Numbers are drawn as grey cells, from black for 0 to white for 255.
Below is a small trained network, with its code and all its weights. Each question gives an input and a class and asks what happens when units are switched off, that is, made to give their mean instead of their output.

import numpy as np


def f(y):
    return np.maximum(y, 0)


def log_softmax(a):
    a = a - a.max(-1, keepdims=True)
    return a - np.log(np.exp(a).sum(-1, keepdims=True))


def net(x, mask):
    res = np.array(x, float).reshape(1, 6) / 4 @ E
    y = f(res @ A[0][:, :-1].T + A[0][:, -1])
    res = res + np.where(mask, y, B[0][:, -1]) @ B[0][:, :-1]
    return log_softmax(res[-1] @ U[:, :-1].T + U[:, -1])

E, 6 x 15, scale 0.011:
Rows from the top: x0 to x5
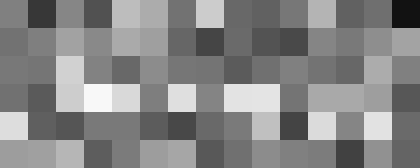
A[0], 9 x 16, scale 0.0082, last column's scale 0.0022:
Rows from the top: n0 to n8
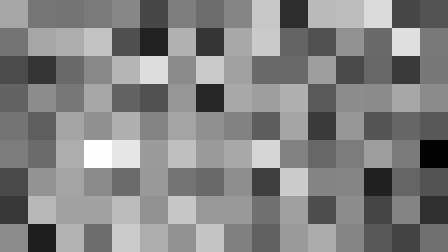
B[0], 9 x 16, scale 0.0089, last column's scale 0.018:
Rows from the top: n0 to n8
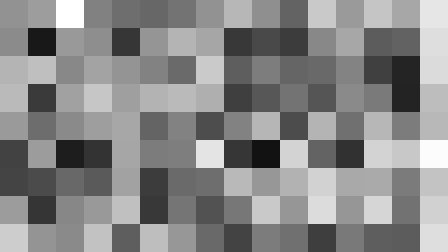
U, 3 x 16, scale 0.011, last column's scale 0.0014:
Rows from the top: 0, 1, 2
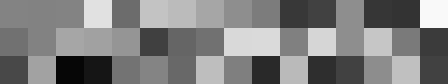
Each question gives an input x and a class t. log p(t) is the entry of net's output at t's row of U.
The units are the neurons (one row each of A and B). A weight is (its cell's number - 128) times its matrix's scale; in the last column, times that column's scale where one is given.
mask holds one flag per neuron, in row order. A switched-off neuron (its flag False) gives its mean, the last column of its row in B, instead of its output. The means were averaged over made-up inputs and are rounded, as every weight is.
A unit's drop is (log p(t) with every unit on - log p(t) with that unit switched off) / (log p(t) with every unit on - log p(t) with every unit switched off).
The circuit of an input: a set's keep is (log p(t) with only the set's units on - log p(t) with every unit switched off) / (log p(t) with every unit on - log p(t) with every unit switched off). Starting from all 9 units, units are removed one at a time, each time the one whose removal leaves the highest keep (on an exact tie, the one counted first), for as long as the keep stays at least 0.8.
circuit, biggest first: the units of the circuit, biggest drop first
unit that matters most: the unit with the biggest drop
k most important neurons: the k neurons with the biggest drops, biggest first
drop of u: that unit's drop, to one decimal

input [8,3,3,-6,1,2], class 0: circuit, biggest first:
(n5)
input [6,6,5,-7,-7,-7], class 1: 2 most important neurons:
(n5 n6)
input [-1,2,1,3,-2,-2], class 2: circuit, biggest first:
(n0 n5)
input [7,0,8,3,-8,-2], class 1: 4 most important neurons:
(n7 n6 n4 n1)
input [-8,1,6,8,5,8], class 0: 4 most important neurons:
(n1 n3 n0 n6)
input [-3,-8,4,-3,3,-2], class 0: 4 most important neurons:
(n5 n7 n6 n0)
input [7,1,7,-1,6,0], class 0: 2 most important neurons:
(n8 n7)
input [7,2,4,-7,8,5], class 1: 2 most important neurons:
(n5 n1)
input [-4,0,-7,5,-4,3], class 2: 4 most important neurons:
(n5 n0 n8 n2)
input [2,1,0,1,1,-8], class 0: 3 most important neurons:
(n5 n7 n6)
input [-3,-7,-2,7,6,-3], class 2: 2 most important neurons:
(n5 n7)
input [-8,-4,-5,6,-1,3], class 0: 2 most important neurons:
(n1 n3)
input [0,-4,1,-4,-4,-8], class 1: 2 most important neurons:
(n5 n6)
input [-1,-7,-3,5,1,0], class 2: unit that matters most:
n5
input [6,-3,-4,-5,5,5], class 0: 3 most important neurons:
(n5 n7 n6)
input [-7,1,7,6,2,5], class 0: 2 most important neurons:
(n1 n3)
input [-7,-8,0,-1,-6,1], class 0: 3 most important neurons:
(n1 n3 n0)
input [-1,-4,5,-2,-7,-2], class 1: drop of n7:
0.0
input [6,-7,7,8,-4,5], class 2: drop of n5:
2.2
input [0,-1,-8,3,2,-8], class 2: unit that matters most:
n7
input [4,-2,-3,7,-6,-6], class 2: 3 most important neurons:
(n5 n0 n8)
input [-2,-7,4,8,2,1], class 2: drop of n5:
1.2
